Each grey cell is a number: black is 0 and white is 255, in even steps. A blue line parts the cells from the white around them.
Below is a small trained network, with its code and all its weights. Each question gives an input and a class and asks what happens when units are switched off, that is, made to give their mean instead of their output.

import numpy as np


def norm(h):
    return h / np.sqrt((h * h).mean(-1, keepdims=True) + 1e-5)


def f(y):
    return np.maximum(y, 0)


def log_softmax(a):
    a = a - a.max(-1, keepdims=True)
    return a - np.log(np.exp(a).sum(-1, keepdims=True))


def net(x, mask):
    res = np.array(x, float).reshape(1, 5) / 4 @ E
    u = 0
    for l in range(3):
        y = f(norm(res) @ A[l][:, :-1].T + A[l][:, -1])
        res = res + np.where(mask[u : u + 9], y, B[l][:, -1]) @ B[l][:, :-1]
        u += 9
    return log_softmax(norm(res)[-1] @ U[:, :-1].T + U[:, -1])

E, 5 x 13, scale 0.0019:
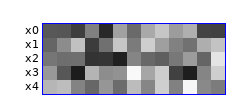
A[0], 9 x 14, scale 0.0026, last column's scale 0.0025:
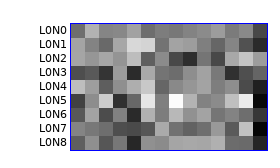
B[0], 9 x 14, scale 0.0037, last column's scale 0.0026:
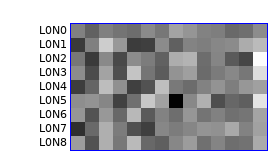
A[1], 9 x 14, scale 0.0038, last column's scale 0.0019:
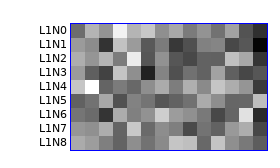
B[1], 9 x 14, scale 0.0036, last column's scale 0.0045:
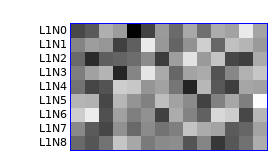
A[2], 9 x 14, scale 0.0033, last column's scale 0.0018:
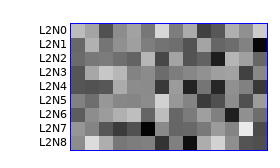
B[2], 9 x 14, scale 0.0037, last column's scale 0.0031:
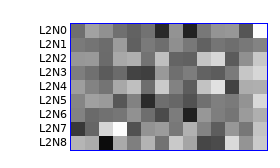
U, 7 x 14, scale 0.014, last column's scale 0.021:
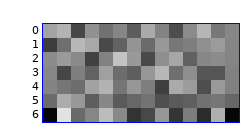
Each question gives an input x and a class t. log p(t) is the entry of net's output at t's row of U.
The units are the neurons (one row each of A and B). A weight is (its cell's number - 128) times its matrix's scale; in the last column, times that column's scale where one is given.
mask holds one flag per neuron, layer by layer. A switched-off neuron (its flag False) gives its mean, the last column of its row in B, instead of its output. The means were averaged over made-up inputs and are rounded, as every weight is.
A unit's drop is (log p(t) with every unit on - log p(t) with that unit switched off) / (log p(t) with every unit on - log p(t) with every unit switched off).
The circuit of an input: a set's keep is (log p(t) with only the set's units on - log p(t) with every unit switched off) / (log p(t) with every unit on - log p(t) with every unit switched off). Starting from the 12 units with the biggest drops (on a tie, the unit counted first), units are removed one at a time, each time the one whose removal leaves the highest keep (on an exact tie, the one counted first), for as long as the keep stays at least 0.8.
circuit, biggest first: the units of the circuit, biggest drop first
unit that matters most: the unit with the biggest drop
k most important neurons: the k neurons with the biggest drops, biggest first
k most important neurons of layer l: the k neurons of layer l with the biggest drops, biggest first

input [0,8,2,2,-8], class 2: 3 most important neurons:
[L0N5 L1N8 L1N4]
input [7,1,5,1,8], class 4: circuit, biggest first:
[L0N2 L1N4]
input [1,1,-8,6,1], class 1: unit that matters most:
L1N0
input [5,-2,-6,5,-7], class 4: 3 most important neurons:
[L2N4 L0N3 L2N2]
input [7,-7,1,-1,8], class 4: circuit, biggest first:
[L0N2 L1N4]
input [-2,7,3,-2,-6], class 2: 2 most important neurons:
[L0N5 L1N8]
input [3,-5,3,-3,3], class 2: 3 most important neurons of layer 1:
[L1N3 L1N1 L1N6]
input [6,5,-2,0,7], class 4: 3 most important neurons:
[L1N4 L0N2 L1N8]
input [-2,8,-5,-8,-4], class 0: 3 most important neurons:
[L2N8 L1N3 L1N5]
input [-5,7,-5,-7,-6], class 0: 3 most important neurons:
[L2N8 L1N3 L1N5]
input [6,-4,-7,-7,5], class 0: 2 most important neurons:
[L2N8 L0N2]
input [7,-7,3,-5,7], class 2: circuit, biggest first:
[L1N3 L1N1]
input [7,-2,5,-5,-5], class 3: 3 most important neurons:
[L0N3 L1N6 L1N0]
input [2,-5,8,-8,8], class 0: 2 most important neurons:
[L2N8 L1N0]
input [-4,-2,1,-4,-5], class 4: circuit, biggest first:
[L2N4]
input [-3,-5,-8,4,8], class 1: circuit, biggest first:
[L1N0 L0N1]
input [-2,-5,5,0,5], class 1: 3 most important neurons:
[L0N7 L2N7 L0N5]
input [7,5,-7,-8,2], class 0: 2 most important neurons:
[L2N8 L0N2]
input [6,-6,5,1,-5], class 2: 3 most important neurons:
[L1N3 L0N2 L1N1]
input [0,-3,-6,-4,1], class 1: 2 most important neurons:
[L1N0 L1N6]
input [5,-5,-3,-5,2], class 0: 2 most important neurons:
[L0N2 L2N8]
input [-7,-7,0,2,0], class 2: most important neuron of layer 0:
[L0N3]
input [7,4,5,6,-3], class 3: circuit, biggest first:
[L0N3 L0N6]
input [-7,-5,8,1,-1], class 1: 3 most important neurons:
[L2N7 L0N7 L0N3]
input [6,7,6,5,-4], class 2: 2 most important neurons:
[L0N5 L1N0]
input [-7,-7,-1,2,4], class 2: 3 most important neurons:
[L1N3 L1N1 L0N3]
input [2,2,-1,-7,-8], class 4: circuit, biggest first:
[L2N4]
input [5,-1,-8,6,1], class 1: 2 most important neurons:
[L1N0 L0N1]
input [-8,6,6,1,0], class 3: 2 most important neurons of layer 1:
[L1N2 L1N7]
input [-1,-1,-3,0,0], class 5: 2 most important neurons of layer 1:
[L1N0 L1N2]
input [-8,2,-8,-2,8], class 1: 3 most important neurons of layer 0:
[L0N1 L0N4 L0N3]
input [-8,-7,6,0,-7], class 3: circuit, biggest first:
[L1N2 L0N2]
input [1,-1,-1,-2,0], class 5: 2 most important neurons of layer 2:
[L2N5 L2N8]
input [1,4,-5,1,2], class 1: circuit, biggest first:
[L0N1]
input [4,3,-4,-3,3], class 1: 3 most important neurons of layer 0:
[L0N4 L0N1 L0N2]
